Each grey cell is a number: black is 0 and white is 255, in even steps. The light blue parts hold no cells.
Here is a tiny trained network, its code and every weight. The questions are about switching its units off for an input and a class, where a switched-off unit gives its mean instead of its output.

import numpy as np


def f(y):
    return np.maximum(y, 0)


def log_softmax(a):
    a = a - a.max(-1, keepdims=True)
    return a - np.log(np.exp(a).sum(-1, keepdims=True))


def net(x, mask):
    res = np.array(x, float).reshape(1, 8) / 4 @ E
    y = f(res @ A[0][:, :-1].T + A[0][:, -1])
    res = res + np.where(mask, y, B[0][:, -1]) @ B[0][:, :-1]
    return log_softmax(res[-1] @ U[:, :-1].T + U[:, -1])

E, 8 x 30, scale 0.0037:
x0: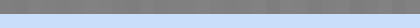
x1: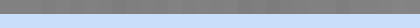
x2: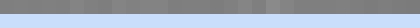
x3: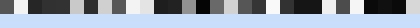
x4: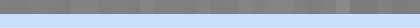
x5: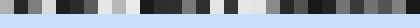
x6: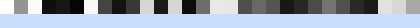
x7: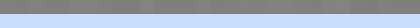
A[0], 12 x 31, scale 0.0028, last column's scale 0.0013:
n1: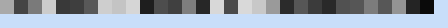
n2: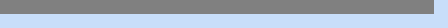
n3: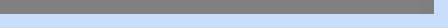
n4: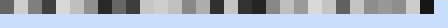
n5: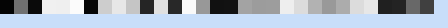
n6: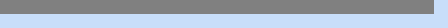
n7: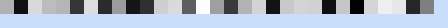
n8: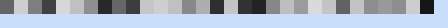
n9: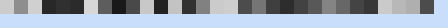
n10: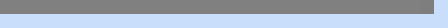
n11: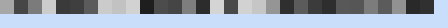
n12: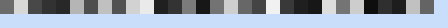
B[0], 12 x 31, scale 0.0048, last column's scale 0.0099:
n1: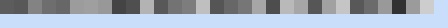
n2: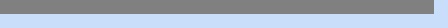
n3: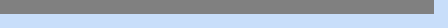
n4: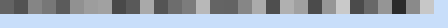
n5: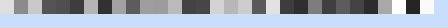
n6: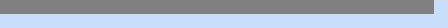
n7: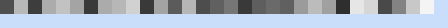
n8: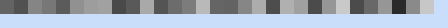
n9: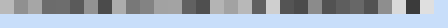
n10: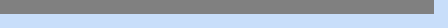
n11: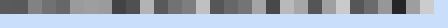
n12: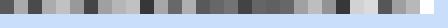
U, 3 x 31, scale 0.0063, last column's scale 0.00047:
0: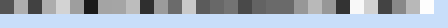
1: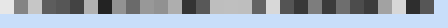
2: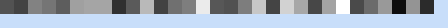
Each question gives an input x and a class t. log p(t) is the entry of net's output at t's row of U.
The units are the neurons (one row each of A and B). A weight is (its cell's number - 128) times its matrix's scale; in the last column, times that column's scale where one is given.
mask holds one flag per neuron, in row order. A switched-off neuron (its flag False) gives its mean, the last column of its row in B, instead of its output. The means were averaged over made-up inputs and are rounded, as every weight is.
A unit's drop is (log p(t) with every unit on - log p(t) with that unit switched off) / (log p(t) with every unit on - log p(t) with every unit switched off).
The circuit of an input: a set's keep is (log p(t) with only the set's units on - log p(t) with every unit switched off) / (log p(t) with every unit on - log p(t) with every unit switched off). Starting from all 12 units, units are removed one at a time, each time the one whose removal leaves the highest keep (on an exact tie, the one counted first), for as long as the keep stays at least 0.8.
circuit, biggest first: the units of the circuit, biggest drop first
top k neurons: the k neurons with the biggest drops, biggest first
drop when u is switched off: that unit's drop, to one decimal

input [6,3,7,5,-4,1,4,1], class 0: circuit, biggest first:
n12
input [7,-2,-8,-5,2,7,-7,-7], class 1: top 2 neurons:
n5, n12
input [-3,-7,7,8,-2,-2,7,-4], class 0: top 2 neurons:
n12, n5
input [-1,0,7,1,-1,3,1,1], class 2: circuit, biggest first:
n5, n7
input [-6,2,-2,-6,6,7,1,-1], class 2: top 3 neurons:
n11, n1, n12
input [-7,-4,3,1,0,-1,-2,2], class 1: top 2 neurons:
n7, n12
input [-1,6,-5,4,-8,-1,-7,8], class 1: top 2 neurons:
n5, n7
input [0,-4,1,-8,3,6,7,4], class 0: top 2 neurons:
n7, n5
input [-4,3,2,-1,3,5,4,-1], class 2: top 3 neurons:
n5, n11, n1
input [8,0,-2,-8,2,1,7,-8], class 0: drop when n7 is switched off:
1.4
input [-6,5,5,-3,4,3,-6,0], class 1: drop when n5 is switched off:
1.0
